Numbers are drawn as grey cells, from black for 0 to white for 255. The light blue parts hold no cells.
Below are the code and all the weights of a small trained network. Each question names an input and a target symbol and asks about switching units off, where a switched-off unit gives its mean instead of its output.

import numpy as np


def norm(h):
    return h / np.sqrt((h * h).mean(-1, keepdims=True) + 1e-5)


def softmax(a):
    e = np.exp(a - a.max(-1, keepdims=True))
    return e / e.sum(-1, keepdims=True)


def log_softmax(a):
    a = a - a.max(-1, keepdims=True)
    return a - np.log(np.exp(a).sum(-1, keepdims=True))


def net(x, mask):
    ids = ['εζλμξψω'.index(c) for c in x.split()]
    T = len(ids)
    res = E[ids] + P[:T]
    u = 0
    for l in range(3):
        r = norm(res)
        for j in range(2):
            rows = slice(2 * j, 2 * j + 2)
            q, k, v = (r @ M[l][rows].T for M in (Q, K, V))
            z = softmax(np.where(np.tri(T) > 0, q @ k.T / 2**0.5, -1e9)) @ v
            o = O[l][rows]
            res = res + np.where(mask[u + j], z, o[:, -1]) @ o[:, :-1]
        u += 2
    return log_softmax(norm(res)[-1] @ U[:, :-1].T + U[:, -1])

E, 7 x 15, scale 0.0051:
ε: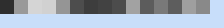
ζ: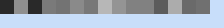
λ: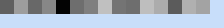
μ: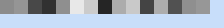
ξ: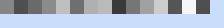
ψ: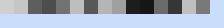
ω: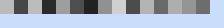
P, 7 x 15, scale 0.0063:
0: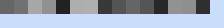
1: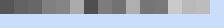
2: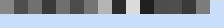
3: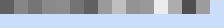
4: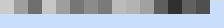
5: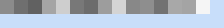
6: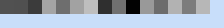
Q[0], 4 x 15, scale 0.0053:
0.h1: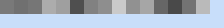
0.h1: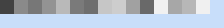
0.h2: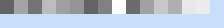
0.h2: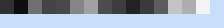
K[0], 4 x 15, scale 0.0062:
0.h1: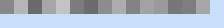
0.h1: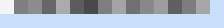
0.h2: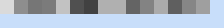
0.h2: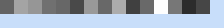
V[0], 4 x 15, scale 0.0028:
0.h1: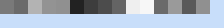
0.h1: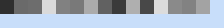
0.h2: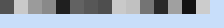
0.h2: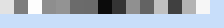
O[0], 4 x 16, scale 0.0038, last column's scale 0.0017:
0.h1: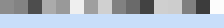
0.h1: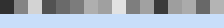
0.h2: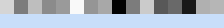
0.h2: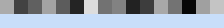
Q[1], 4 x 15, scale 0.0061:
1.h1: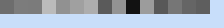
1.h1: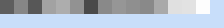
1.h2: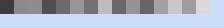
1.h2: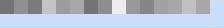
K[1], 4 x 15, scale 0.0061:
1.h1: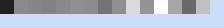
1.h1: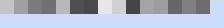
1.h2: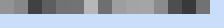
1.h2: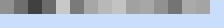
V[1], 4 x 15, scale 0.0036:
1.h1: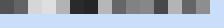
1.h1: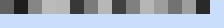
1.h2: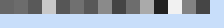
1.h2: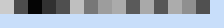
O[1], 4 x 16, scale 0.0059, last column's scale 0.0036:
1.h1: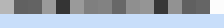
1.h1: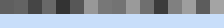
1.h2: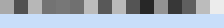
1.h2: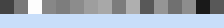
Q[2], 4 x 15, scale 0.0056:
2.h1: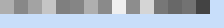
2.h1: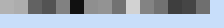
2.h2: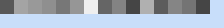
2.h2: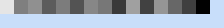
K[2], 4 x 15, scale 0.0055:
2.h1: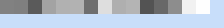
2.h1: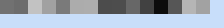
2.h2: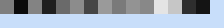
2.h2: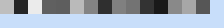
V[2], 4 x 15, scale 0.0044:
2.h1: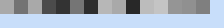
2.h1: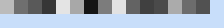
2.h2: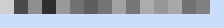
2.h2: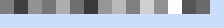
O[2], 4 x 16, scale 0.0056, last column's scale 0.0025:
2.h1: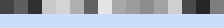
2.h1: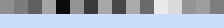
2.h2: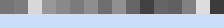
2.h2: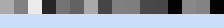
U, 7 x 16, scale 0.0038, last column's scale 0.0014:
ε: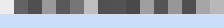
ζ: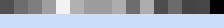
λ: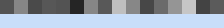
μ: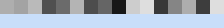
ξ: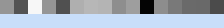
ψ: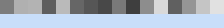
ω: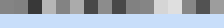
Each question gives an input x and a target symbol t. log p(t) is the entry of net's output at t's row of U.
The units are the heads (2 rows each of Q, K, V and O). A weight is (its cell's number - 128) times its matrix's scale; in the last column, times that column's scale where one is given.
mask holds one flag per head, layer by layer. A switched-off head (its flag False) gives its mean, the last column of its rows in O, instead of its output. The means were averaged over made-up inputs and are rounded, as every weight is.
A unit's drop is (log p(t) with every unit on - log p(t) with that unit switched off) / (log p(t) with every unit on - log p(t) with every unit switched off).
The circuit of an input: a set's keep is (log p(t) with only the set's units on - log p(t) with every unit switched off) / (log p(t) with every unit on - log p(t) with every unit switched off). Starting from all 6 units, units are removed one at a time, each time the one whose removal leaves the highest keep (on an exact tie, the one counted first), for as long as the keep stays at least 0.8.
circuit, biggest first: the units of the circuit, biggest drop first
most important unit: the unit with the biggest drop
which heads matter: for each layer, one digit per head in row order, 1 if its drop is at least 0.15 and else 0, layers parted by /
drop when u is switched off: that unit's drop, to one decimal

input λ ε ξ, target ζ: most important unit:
2.h1
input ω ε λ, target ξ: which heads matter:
00 / 01 / 00
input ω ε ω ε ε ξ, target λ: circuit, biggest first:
[0.h2, 1.h1]
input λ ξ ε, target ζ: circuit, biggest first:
[2.h1, 1.h1]
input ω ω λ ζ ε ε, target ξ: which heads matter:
10 / 01 / 01
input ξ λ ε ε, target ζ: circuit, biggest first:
[2.h1, 0.h1]
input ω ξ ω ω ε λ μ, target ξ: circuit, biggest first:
[2.h2, 2.h1]
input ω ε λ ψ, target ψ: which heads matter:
10 / 11 / 01
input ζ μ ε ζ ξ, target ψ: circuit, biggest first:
[1.h1, 2.h1]
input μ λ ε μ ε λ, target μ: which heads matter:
00 / 01 / 01
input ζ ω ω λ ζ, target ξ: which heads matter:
00 / 01 / 01
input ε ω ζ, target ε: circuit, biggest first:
[1.h2, 0.h2]
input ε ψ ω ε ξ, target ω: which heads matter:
00 / 00 / 10
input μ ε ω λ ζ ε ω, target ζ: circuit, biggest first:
[2.h1]
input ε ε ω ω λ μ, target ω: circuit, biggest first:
[2.h1, 1.h2]
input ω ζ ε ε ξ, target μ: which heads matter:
01 / 00 / 10
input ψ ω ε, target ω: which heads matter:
00 / 00 / 01
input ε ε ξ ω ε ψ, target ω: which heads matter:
00 / 01 / 10
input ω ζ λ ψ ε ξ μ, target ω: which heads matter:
01 / 01 / 10
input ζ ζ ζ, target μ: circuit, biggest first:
[0.h2]
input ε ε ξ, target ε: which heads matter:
00 / 01 / 10
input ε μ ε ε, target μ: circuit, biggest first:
[1.h2, 0.h1, 2.h2]
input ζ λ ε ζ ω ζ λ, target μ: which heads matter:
01 / 00 / 01
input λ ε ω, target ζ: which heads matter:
00 / 10 / 11
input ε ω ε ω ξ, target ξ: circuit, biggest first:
[1.h2, 2.h2]
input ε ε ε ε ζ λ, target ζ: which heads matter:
01 / 11 / 10
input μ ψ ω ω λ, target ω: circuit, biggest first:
[2.h1]
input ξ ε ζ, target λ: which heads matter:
01 / 00 / 00
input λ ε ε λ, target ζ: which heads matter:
00 / 00 / 10
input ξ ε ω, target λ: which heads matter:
01 / 00 / 00
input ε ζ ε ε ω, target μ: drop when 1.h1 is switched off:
0.0
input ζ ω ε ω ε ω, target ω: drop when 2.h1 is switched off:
0.1
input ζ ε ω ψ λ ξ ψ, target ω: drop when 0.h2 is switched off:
0.4
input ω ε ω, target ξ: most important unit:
1.h2
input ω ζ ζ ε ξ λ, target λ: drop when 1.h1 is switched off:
0.1
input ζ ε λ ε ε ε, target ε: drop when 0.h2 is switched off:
0.2
